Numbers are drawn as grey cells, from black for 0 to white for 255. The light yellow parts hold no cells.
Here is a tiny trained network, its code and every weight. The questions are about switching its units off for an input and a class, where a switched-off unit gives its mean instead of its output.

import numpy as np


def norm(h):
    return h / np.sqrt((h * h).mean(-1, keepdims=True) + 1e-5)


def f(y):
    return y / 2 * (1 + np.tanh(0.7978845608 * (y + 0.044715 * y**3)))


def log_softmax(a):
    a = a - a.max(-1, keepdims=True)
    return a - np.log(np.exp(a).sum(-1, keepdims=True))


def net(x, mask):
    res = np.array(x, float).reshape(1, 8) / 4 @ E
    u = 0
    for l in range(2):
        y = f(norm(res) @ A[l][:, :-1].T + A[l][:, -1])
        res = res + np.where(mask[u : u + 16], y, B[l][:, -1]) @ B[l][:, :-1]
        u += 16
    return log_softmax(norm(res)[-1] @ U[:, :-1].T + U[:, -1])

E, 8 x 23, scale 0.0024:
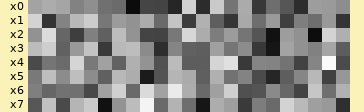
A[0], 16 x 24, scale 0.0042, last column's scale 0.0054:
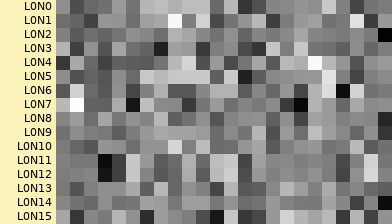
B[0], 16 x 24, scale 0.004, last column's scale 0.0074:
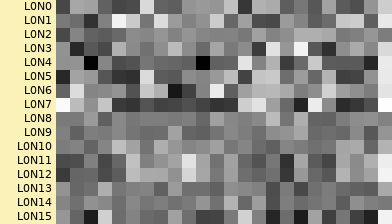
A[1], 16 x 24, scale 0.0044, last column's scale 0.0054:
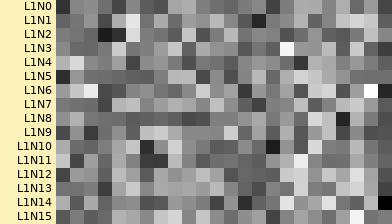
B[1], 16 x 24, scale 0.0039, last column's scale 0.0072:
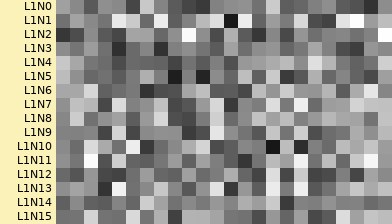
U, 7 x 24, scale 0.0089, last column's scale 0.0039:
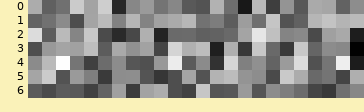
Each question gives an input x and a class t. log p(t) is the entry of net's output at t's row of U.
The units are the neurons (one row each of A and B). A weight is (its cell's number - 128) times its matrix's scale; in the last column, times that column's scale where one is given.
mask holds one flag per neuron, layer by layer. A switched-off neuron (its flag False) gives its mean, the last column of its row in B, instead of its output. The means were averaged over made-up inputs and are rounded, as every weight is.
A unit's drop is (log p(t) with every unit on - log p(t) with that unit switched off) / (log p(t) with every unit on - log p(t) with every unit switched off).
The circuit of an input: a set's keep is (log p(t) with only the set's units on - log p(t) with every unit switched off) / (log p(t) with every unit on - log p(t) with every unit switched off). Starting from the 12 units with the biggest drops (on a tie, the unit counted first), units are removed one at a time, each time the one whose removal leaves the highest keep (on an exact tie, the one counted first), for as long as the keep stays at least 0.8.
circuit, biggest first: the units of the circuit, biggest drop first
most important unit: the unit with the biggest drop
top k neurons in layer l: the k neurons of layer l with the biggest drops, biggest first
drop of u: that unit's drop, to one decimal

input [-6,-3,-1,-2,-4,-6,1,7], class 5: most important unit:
L0N4
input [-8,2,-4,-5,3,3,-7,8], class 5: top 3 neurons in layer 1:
L1N2; L1N9; L1N5
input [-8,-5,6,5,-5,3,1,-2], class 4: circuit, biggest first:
L0N15; L0N1
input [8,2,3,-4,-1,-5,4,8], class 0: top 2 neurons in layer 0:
L0N1; L0N5
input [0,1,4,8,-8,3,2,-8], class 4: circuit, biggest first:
L0N15; L0N4; L1N6; L0N1
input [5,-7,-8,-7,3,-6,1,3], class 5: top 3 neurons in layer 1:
L1N5; L1N2; L1N0
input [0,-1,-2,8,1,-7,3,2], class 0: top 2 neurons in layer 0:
L0N1; L0N7
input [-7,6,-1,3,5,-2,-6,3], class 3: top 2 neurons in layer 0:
L0N5; L0N0
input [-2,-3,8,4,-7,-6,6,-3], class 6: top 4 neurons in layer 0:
L0N7; L0N11; L0N12; L0N1
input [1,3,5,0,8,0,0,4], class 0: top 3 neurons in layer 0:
L0N1; L0N7; L0N5
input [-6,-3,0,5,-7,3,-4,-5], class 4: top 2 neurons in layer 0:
L0N4; L0N6
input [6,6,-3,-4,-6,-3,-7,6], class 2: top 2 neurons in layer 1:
L1N11; L1N2
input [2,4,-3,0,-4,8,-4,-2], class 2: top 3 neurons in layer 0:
L0N12; L0N6; L0N5
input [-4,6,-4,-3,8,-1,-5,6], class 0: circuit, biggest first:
L0N15
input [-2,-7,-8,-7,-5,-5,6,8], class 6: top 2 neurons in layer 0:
L0N7; L0N6
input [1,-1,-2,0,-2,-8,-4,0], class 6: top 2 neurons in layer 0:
L0N15; L0N1
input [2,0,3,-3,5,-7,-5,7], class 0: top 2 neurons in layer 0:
L0N1; L0N5
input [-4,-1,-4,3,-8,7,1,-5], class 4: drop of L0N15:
0.3
